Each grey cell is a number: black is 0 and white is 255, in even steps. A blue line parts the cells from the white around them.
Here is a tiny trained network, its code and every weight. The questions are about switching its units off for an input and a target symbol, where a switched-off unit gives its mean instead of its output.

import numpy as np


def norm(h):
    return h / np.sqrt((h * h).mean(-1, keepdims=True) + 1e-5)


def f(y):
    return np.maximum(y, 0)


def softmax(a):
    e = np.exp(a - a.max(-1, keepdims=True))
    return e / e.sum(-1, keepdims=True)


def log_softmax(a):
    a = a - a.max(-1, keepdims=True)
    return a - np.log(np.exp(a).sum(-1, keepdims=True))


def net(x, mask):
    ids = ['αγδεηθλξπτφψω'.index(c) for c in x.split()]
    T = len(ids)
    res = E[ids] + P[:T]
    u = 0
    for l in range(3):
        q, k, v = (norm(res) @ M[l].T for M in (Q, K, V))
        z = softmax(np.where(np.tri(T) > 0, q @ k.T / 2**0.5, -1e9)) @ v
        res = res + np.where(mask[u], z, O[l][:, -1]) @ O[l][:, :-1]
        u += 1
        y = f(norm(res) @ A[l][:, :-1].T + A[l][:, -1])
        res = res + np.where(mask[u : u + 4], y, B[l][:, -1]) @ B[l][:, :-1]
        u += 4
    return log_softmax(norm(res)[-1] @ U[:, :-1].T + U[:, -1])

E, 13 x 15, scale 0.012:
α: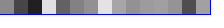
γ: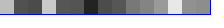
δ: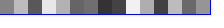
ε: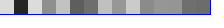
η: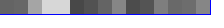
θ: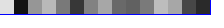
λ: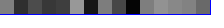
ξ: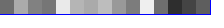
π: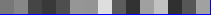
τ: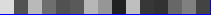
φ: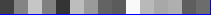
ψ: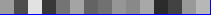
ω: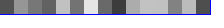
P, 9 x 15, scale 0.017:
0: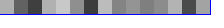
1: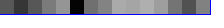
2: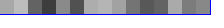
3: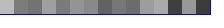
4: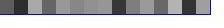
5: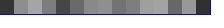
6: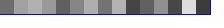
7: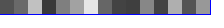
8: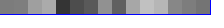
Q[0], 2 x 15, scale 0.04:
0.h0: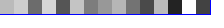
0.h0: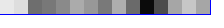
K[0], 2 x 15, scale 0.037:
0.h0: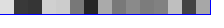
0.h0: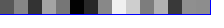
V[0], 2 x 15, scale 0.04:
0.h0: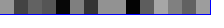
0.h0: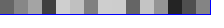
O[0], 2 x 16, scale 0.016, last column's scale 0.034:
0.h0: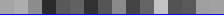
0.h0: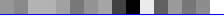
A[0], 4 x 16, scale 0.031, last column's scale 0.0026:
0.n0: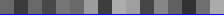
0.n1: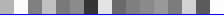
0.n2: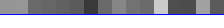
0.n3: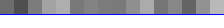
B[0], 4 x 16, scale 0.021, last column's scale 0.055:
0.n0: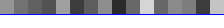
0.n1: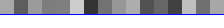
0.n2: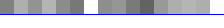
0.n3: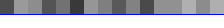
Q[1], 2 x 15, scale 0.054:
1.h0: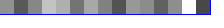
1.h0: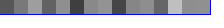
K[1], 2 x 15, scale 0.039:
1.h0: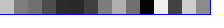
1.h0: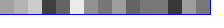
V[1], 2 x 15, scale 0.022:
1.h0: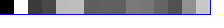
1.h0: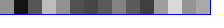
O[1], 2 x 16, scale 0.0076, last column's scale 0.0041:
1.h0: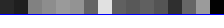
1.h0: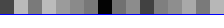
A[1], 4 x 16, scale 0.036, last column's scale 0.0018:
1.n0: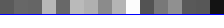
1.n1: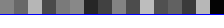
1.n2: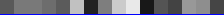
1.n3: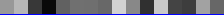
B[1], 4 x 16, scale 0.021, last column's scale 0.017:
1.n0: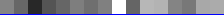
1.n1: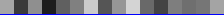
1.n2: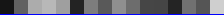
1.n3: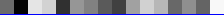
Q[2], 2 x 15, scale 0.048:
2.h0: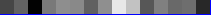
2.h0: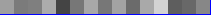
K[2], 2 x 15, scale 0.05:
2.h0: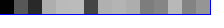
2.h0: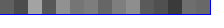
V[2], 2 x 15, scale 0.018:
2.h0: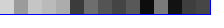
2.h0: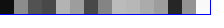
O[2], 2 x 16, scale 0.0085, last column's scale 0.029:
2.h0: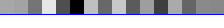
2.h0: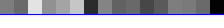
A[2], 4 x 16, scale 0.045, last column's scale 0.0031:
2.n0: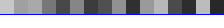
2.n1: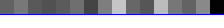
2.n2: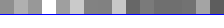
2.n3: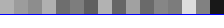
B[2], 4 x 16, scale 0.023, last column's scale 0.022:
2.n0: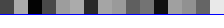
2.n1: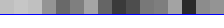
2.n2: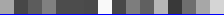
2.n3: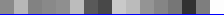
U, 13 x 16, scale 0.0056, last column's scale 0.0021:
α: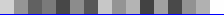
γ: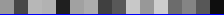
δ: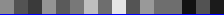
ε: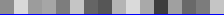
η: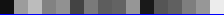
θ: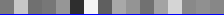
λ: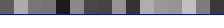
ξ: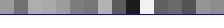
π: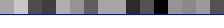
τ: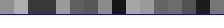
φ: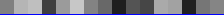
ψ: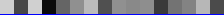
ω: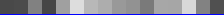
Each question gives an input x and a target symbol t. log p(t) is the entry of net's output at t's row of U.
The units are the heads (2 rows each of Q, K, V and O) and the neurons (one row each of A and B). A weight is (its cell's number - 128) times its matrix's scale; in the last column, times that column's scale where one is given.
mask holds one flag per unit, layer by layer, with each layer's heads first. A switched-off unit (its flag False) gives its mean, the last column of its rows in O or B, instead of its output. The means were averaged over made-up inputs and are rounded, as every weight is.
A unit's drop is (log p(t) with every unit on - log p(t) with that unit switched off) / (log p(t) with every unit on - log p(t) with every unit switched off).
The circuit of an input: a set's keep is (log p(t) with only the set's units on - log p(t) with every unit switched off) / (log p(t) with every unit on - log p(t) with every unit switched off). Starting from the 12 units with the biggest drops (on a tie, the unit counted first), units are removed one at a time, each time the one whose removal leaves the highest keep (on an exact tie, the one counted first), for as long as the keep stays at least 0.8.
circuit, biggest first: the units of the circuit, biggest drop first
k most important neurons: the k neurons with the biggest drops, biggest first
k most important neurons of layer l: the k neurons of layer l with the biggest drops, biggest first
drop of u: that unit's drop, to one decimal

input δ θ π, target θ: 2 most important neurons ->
[0.n2 0.n0]
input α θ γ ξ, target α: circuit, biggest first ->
[2.n2 0.n0]
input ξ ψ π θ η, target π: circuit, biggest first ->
[0.h0 2.n0]
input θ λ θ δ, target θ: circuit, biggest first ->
[0.h0 0.n2]
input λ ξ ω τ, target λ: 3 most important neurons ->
[1.n3 2.n0 0.n2]
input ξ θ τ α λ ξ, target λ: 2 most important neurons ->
[1.n3 2.n0]
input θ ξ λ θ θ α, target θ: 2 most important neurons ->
[0.n2 0.n0]
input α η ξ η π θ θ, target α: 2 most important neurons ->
[2.n2 0.n0]
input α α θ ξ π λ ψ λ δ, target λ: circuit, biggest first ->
[0.h0 1.n3 2.n0 0.n2]
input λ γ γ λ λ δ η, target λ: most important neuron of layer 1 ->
[1.n3]
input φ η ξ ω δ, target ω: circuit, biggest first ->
[0.h0 2.h0 1.n0]
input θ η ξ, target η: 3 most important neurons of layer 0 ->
[0.n2 0.n0 0.n1]
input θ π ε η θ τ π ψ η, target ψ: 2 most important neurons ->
[1.n1 0.n2]
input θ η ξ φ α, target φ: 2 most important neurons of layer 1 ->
[1.n0 1.n3]
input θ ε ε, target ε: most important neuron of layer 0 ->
[0.n2]
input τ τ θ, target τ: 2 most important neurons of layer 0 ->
[0.n0 0.n2]
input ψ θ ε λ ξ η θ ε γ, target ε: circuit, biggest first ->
[2.n3 0.n1]
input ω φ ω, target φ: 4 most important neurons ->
[0.n2 2.n1 1.n0 0.n0]
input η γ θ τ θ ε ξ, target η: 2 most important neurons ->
[1.n2 0.n2]
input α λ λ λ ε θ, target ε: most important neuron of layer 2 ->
[2.n3]
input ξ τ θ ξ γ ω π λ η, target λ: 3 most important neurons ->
[1.n3 2.n0 0.n2]
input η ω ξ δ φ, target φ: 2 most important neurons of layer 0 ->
[0.n2 0.n0]
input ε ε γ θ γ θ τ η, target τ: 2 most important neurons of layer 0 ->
[0.n0 0.n2]
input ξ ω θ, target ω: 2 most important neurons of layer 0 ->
[0.n0 0.n2]
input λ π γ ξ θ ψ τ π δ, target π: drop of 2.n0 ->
0.5
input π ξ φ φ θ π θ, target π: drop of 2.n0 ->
0.5
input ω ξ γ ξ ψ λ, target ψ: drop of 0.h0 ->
0.1
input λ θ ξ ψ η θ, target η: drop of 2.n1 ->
0.0
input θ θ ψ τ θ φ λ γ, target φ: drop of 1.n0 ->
1.3
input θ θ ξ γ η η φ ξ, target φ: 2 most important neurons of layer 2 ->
[2.n1 2.n0]
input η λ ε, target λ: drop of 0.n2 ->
0.5
